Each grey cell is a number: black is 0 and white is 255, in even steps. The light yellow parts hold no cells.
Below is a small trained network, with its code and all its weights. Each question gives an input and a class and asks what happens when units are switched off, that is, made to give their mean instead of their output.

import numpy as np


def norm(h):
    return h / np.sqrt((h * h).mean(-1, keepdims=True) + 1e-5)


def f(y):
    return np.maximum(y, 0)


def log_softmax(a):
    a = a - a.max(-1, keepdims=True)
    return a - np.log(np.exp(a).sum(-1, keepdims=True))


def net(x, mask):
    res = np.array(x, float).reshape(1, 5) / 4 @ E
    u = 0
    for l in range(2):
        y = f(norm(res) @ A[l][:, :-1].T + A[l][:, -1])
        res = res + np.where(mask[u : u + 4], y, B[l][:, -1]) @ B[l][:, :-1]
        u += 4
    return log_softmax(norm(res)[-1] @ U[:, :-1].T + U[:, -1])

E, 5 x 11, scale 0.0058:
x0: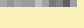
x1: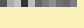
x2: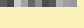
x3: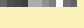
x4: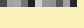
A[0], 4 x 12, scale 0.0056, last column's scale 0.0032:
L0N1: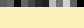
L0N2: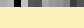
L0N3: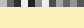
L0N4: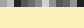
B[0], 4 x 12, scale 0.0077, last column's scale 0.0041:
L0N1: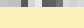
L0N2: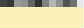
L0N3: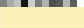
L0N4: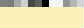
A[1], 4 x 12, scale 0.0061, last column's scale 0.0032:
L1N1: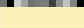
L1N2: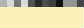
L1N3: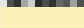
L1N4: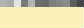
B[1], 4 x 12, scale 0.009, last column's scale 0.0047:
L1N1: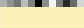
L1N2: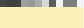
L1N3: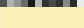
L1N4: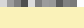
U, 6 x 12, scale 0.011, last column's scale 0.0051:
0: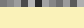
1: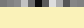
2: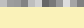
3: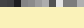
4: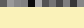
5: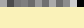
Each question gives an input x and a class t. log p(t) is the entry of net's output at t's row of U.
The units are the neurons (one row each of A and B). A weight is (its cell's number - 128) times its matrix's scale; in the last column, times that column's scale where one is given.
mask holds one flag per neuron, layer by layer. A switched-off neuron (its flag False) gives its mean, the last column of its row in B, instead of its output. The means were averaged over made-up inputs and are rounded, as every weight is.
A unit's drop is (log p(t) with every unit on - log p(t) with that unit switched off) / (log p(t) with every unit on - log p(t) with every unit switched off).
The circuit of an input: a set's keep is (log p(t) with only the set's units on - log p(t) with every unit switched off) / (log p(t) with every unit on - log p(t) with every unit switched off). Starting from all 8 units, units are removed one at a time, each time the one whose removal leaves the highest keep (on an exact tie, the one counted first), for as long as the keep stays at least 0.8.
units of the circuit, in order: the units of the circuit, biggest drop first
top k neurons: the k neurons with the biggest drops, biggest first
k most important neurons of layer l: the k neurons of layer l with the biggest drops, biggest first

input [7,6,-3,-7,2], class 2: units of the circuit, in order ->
[L1N1, L0N2]
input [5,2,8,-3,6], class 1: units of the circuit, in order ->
[L1N1]
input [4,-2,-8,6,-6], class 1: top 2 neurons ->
[L0N4, L1N2]
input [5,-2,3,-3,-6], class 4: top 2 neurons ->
[L1N3, L0N1]
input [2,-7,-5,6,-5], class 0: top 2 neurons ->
[L0N3, L1N2]
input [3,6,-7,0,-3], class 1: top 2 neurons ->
[L0N4, L0N3]
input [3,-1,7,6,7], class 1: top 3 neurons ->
[L1N1, L1N3, L1N2]
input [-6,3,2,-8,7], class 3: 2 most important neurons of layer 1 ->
[L1N2, L1N3]
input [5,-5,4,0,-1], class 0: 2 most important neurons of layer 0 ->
[L0N3, L0N1]
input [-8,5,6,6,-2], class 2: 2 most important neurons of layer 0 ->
[L0N1, L0N2]
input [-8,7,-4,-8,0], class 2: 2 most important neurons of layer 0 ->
[L0N1, L0N2]
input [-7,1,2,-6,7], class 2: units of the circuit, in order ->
[L0N1, L1N3, L0N2]
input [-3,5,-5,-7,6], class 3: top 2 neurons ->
[L1N2, L0N3]
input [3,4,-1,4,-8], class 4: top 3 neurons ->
[L1N3, L0N3, L0N1]
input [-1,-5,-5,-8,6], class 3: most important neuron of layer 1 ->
[L1N2]
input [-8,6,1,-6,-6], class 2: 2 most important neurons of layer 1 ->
[L1N1, L1N2]
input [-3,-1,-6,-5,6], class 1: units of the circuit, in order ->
[L0N4, L1N3]
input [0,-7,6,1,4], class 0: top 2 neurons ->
[L0N3, L0N4]
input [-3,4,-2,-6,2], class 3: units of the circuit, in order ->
[L1N2, L0N3]
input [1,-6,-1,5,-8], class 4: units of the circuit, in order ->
[L1N3]
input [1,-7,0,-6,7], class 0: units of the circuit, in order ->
[L0N3, L1N3]
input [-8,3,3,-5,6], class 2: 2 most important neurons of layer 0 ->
[L0N1, L0N2]
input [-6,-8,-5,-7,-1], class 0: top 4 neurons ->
[L0N3, L0N2, L0N1, L1N4]
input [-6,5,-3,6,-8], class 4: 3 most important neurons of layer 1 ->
[L1N3, L1N2, L1N4]
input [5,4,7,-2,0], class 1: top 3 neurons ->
[L1N1, L0N3, L0N1]
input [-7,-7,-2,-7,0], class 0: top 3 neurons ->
[L0N3, L0N2, L0N1]
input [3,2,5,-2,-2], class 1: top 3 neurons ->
[L1N1, L0N3, L0N1]
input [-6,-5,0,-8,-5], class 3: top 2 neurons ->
[L1N2, L0N2]
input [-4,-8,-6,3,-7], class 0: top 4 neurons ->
[L0N3, L0N2, L0N1, L0N4]
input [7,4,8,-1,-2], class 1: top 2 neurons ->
[L1N1, L0N3]
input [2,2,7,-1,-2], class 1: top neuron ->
[L1N1]
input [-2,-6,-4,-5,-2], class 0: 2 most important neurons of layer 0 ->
[L0N3, L0N2]
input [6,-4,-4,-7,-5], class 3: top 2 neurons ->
[L1N2, L0N1]
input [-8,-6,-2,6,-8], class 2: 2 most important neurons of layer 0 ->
[L0N1, L0N3]
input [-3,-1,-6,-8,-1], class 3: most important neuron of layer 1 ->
[L1N2]
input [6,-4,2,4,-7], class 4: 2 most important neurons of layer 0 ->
[L0N1, L0N4]
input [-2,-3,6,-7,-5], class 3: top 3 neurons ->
[L1N2, L0N2, L0N4]
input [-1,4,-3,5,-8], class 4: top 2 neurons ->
[L1N3, L0N3]
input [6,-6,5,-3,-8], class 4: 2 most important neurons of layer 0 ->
[L0N1, L0N4]
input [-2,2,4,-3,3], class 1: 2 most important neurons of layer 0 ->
[L0N3, L0N1]
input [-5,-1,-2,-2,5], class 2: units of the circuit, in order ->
[L0N1]
